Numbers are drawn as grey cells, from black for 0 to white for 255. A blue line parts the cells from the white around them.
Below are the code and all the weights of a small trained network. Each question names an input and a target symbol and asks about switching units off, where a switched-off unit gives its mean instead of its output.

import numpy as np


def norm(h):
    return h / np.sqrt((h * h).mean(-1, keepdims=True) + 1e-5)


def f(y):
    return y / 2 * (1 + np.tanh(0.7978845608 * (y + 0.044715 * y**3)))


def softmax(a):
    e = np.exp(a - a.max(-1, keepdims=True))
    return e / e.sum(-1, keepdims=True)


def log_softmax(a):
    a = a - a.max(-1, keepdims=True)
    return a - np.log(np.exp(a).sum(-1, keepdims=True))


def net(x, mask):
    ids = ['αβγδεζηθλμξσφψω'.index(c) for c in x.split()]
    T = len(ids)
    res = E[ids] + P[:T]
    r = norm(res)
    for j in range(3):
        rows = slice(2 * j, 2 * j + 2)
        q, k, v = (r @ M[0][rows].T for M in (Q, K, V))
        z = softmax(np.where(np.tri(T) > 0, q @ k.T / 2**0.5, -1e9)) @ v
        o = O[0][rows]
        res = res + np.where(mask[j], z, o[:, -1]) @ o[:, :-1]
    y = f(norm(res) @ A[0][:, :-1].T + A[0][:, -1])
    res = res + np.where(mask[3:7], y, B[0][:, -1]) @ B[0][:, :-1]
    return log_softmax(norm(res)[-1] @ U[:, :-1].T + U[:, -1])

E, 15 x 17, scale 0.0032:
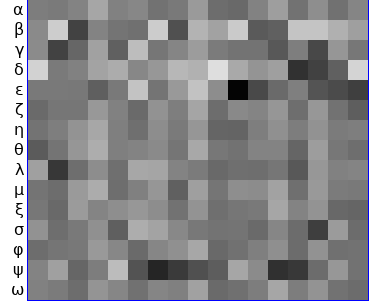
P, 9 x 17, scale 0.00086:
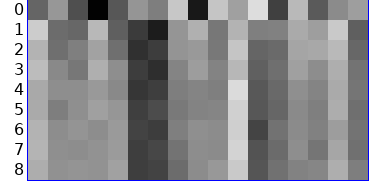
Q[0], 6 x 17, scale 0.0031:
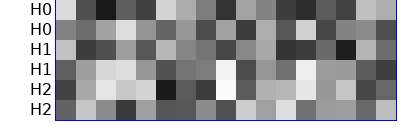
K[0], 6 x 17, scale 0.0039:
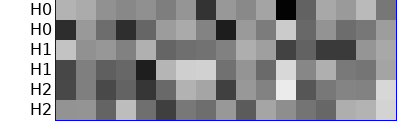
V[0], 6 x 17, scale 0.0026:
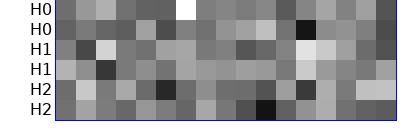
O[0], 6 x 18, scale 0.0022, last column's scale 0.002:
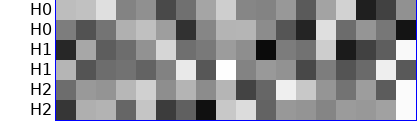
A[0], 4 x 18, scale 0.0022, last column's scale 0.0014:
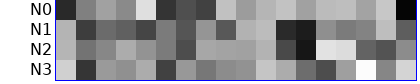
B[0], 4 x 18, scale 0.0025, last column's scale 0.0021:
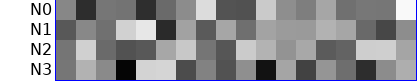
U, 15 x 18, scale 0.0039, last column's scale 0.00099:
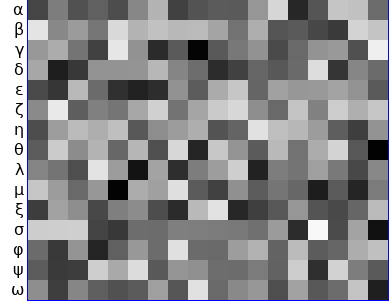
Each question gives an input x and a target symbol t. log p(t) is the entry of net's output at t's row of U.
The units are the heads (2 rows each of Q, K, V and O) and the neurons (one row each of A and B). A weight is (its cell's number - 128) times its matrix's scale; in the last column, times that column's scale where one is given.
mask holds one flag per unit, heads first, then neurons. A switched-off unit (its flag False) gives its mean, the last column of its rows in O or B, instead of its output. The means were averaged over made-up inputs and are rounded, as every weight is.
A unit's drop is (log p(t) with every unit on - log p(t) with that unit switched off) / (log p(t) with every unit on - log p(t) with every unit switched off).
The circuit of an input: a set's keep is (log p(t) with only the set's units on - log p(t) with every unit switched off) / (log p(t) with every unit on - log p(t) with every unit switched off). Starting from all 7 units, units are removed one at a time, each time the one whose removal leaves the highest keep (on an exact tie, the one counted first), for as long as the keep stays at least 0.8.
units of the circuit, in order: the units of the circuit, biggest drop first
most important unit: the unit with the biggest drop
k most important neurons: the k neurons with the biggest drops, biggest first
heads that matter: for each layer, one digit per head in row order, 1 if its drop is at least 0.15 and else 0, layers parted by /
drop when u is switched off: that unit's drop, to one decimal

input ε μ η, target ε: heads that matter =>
001
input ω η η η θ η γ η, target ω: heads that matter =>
010
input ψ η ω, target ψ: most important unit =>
H0
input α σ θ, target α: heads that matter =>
100
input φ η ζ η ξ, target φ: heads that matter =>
110
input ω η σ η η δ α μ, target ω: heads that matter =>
010
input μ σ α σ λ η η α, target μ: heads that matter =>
001
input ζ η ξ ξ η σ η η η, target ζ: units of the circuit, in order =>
(H0; N2)
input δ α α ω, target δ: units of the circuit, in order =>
(H2; H1; N3; N1)
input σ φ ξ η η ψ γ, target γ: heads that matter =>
010
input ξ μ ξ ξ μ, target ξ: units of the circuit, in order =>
(H1; H2)
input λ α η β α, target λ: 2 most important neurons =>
(N1; N0)
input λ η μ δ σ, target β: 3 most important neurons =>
(N3; N0; N1)
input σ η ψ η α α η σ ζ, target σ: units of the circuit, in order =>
(H2; H1; H0; N3)
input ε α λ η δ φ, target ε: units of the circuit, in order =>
(H2; N0)
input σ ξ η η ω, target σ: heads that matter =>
011
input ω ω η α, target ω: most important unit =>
H1
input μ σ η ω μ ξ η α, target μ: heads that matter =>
001
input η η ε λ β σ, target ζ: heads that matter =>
100
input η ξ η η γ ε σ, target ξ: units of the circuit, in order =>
(H2)
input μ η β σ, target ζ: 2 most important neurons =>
(N2; N1)
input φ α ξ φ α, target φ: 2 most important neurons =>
(N0; N3)
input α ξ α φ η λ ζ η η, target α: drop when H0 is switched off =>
1.2
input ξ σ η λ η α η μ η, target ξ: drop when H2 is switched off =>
0.3
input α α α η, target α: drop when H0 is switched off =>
1.1
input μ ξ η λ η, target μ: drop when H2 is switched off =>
0.7
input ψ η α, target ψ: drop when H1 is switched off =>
0.0
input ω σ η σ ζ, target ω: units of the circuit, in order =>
(H1)
